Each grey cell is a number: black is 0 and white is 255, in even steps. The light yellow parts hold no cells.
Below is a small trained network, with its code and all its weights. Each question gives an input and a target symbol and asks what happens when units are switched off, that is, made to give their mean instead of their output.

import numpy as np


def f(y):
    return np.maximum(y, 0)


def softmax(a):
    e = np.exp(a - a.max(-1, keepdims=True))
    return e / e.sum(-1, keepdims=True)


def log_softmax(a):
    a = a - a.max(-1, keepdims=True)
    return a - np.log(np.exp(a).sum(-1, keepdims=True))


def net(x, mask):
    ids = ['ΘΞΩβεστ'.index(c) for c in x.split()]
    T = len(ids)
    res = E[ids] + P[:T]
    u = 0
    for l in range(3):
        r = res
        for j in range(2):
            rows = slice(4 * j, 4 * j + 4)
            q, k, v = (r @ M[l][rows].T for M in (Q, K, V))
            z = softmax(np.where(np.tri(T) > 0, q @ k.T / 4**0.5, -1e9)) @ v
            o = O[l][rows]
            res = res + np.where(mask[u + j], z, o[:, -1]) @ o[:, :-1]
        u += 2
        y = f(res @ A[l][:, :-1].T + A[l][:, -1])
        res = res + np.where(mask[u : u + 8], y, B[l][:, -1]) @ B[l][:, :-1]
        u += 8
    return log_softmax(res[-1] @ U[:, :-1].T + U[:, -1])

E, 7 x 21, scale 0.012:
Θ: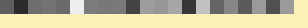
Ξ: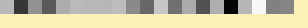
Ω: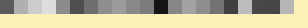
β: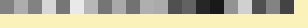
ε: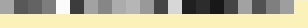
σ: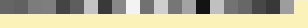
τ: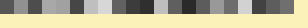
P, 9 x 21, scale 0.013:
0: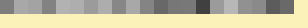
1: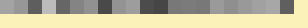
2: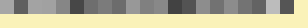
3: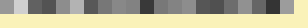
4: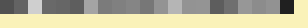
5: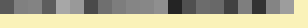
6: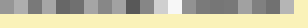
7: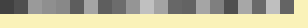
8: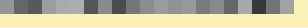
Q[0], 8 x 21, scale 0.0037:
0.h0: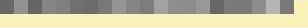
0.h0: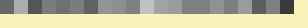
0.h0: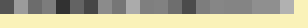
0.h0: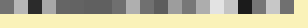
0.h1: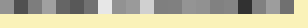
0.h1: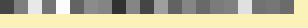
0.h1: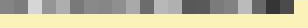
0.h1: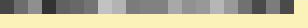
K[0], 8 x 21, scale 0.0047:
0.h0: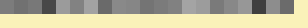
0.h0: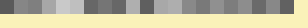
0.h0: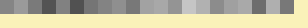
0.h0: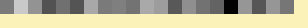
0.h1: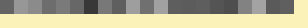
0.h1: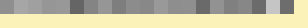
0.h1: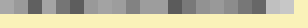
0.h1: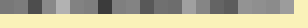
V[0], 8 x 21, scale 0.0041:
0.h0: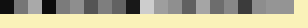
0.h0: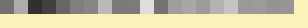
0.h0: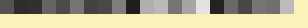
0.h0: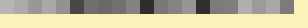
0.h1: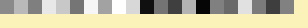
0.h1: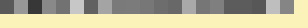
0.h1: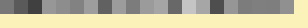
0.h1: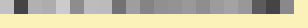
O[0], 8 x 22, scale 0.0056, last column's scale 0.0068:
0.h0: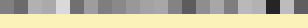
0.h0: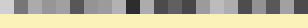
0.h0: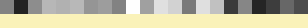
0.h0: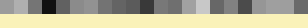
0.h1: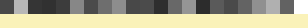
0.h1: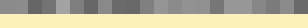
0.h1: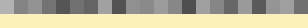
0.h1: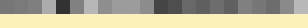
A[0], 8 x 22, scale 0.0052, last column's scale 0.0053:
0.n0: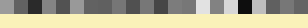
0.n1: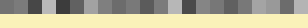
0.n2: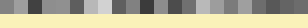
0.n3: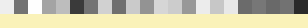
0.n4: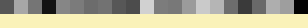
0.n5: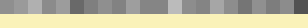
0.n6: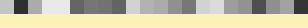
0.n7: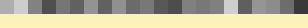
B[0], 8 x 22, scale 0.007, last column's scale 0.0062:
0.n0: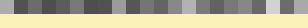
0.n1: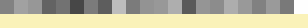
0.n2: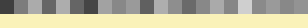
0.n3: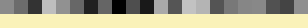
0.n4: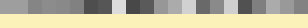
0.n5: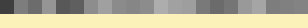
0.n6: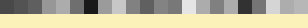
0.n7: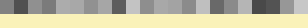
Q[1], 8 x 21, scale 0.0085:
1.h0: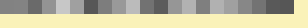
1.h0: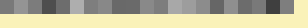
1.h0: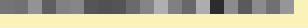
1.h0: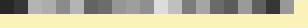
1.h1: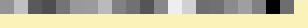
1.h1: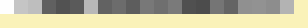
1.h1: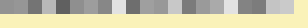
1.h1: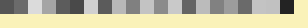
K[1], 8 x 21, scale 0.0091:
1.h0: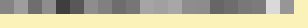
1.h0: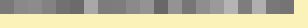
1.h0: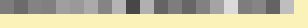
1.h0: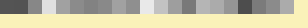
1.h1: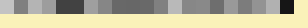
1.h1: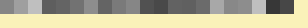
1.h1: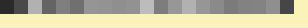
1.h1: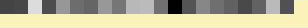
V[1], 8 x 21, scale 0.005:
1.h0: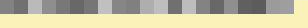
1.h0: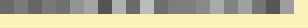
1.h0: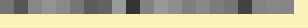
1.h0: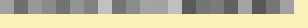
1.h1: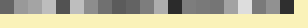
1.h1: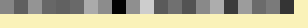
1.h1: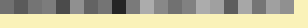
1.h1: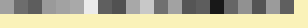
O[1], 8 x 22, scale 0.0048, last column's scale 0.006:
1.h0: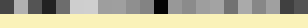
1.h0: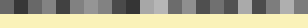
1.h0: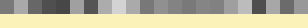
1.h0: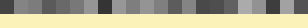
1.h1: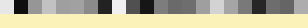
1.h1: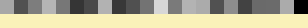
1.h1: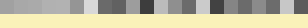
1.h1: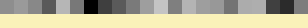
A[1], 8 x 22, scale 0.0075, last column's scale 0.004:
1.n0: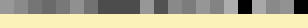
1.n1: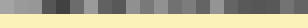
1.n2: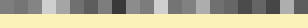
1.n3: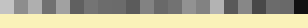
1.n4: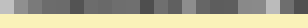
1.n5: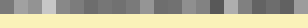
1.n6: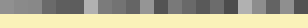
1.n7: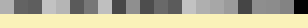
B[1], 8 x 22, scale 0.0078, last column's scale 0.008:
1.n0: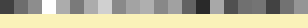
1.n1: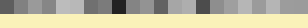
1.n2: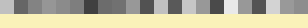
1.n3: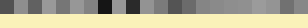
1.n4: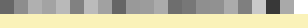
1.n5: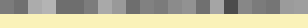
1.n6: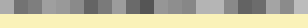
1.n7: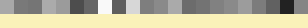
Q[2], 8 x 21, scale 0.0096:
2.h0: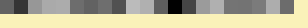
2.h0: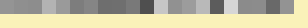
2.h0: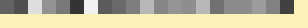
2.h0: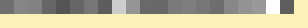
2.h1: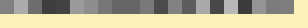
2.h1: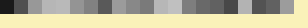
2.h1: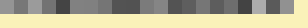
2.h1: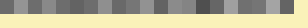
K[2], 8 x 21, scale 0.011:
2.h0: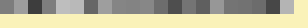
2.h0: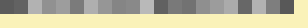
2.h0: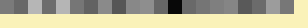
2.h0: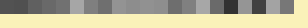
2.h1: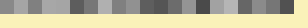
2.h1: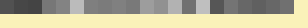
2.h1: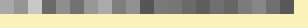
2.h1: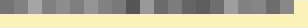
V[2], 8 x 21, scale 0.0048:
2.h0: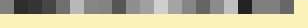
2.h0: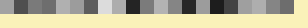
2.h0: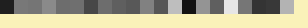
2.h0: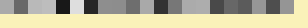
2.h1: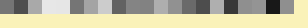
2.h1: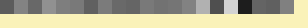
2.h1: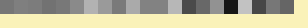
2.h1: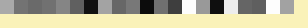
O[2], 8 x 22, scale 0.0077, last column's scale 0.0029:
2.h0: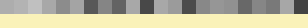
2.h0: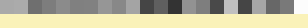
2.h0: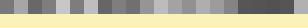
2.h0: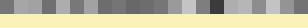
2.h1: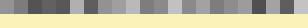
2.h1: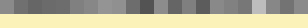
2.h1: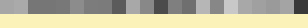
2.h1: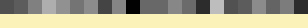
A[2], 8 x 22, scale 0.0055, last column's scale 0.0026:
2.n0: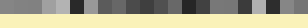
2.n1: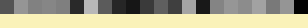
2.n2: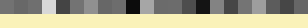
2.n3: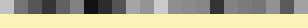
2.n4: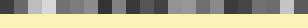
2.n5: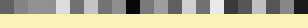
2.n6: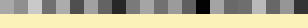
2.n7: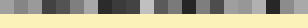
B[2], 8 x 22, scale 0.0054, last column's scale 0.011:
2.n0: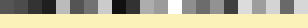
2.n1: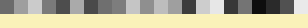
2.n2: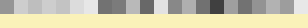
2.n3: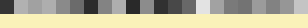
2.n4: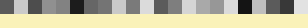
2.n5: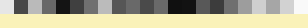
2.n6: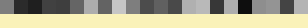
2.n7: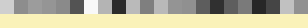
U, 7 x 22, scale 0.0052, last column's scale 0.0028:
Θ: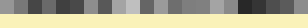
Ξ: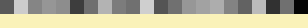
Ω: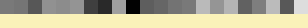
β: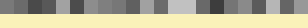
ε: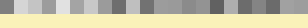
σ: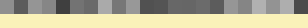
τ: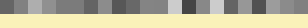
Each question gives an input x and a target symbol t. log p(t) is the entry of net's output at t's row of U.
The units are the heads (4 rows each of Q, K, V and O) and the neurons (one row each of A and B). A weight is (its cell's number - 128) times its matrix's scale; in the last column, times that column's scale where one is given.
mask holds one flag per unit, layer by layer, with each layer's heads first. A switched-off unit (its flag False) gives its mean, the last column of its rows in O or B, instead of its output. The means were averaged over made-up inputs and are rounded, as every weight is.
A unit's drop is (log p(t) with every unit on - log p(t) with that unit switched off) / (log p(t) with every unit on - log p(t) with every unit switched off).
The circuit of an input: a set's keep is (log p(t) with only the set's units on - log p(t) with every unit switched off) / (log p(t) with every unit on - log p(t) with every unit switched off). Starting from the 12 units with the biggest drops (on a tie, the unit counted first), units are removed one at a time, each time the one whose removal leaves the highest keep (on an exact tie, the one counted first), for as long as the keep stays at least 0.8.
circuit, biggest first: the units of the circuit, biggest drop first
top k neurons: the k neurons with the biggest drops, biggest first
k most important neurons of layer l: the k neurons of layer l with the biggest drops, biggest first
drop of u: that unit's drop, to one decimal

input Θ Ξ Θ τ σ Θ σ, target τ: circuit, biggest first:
[2.h0]
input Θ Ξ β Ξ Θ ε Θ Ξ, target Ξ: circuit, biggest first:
[1.h1 2.h0]
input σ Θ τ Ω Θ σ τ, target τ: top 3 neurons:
[2.n1 2.n0 0.n2]
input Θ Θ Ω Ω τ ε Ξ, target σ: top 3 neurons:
[2.n5 0.n6 0.n0]
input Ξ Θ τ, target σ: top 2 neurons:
[1.n0 0.n2]
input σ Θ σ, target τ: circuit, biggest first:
[1.n1 2.h0]
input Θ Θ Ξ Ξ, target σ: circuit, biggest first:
[2.n5 2.h1 0.n0]
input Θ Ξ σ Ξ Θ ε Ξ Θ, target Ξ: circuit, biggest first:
[1.h1 2.h0]
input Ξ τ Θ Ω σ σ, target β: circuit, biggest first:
[2.h0 1.n1]
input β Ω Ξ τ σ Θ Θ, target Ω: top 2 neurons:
[1.n4 1.n0]
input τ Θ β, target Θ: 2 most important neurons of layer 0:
[0.n7 0.n2]
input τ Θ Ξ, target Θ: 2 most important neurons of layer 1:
[1.n0 1.n4]
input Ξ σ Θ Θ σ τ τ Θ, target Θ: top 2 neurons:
[0.n2 0.n7]
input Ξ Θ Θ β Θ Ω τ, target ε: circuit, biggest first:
[2.h0]
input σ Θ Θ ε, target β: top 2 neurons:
[2.n0 2.n6]
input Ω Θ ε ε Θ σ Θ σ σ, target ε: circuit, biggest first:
[2.h0 1.n1]
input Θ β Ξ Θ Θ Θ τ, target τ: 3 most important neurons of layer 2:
[2.n1 2.n0 2.n5]
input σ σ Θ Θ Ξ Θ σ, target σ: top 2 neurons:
[1.n4 0.n7]
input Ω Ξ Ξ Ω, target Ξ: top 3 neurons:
[2.n4 0.n7 2.n1]
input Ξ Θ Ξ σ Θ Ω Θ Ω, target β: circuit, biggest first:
[2.h0]
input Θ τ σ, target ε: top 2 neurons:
[1.n1 1.n4]
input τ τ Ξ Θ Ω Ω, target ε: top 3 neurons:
[1.n0 1.n4 2.n5]
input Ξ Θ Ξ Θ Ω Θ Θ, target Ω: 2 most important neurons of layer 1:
[1.n2 1.n4]
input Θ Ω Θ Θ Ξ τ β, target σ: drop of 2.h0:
1.0
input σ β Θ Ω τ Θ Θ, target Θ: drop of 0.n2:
0.1
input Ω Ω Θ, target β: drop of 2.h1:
0.3
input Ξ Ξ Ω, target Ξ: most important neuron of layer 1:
[1.n5]
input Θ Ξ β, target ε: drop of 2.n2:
-0.1
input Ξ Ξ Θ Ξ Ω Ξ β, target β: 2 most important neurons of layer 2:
[2.n1 2.n5]
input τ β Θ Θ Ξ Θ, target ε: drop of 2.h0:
0.4
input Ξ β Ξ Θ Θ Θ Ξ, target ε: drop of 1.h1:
0.2
